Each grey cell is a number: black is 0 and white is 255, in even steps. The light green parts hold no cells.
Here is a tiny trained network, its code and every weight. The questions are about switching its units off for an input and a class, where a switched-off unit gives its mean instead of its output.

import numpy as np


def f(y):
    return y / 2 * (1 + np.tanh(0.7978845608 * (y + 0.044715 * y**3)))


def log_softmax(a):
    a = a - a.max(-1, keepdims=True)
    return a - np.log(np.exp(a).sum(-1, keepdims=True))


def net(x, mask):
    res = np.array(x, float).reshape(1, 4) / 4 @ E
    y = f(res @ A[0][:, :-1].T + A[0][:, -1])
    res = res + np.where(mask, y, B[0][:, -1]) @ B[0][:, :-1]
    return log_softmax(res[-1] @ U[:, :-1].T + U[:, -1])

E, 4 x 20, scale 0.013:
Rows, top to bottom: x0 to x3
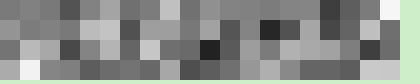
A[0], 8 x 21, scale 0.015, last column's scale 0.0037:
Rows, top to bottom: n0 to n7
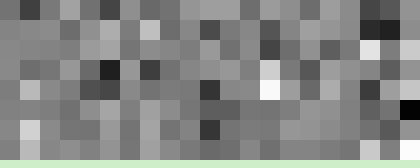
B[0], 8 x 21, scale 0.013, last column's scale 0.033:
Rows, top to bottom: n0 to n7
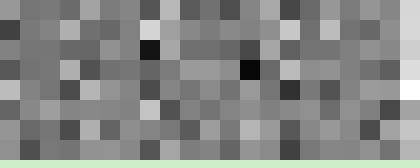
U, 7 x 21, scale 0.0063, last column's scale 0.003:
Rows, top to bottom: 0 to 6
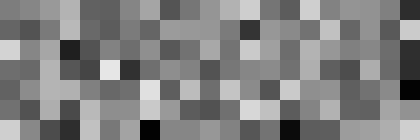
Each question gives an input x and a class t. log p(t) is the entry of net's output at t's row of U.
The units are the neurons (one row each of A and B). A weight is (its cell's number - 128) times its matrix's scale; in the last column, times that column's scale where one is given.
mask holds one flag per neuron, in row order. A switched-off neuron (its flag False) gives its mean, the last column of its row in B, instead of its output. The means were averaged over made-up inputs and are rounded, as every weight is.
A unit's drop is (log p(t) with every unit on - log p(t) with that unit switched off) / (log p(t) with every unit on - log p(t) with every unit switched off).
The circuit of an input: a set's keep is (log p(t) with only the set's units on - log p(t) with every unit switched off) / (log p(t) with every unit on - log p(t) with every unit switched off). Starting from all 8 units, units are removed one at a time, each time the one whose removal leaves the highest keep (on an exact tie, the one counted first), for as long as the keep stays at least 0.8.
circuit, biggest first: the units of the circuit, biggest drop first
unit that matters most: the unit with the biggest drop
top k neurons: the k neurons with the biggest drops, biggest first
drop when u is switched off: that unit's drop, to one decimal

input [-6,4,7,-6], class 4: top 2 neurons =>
[n1; n4]
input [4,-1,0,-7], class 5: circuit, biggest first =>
[n3; n4]
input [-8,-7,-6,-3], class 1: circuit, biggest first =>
[n3]
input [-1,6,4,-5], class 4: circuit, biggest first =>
[n1; n0]
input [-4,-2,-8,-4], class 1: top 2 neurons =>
[n3; n4]
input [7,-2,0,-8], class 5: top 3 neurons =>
[n3; n4; n2]
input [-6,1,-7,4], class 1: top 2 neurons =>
[n4; n3]
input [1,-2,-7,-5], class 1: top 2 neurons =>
[n4; n3]
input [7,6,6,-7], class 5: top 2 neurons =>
[n3; n2]
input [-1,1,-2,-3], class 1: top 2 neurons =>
[n4; n6]
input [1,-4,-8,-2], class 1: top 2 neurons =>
[n3; n4]
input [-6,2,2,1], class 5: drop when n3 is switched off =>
0.3
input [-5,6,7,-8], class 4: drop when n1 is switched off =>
0.5
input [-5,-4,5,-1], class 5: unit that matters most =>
n1
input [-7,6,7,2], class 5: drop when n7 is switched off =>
0.0
